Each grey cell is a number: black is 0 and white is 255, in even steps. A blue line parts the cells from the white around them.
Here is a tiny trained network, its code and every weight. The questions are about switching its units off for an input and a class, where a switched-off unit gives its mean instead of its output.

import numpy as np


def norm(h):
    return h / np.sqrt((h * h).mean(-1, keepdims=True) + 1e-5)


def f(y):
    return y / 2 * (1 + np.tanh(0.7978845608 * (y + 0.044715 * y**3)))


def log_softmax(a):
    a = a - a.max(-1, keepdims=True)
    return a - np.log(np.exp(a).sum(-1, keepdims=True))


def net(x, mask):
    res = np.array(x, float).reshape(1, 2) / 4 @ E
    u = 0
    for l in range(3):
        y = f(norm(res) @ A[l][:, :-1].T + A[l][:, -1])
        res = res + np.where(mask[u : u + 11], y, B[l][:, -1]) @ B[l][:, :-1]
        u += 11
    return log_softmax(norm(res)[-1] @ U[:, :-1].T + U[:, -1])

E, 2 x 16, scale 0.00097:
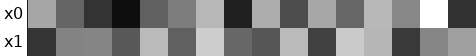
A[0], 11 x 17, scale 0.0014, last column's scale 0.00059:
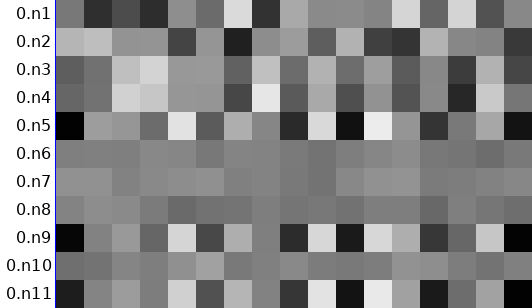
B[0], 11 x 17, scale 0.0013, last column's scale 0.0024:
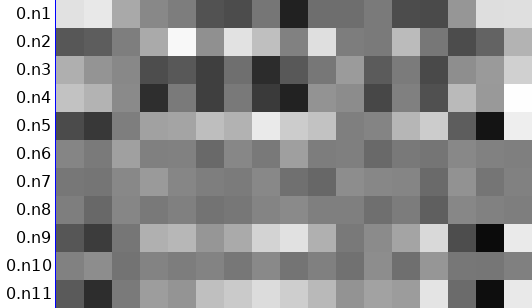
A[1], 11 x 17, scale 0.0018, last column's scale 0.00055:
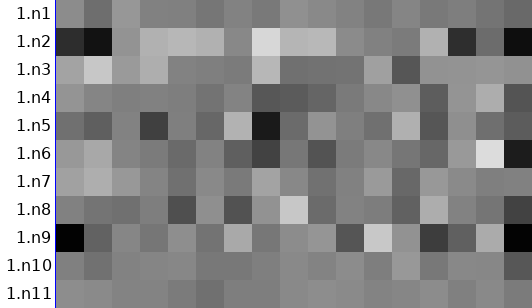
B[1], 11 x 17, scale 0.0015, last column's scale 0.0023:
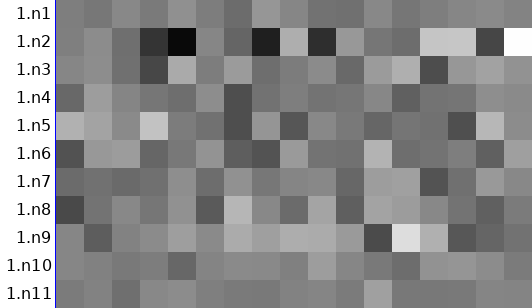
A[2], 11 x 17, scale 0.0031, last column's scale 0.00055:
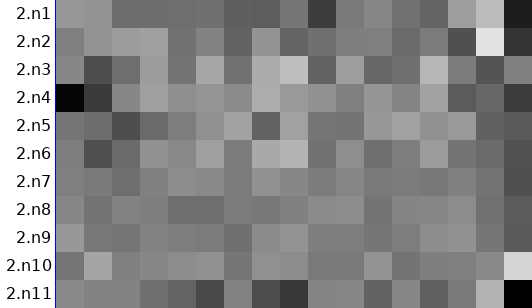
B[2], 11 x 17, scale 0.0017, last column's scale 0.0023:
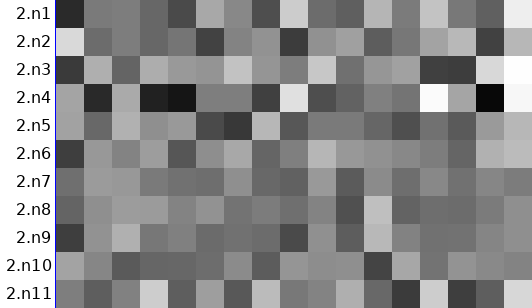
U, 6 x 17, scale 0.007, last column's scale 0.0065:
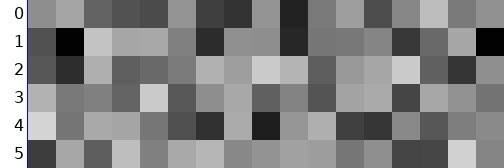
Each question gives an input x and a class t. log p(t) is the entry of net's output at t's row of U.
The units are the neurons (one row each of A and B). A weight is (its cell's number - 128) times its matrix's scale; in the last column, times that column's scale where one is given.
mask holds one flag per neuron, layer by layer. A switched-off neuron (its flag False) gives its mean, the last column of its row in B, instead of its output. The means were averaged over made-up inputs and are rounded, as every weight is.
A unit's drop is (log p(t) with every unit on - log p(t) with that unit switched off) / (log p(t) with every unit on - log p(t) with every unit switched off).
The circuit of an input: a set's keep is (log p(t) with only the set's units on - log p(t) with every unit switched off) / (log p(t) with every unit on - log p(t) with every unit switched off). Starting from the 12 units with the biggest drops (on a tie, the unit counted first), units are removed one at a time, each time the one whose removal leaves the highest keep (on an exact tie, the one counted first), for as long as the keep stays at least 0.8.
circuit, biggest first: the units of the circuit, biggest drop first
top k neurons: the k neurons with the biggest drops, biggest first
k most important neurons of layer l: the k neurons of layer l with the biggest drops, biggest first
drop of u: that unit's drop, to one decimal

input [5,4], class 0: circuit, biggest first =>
[0.n1, 0.n2]
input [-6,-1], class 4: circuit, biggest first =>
[0.n4]
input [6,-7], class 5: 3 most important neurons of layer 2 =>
[2.n4, 2.n3, 2.n2]
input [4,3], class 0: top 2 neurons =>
[0.n1, 0.n2]
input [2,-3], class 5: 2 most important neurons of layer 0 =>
[0.n4, 0.n3]
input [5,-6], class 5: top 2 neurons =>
[0.n4, 0.n3]
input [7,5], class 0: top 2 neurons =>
[0.n1, 0.n2]
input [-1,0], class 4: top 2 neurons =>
[0.n4, 0.n3]
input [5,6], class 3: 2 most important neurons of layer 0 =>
[0.n1, 0.n2]
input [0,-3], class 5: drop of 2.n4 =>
0.1
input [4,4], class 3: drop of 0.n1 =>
1.2
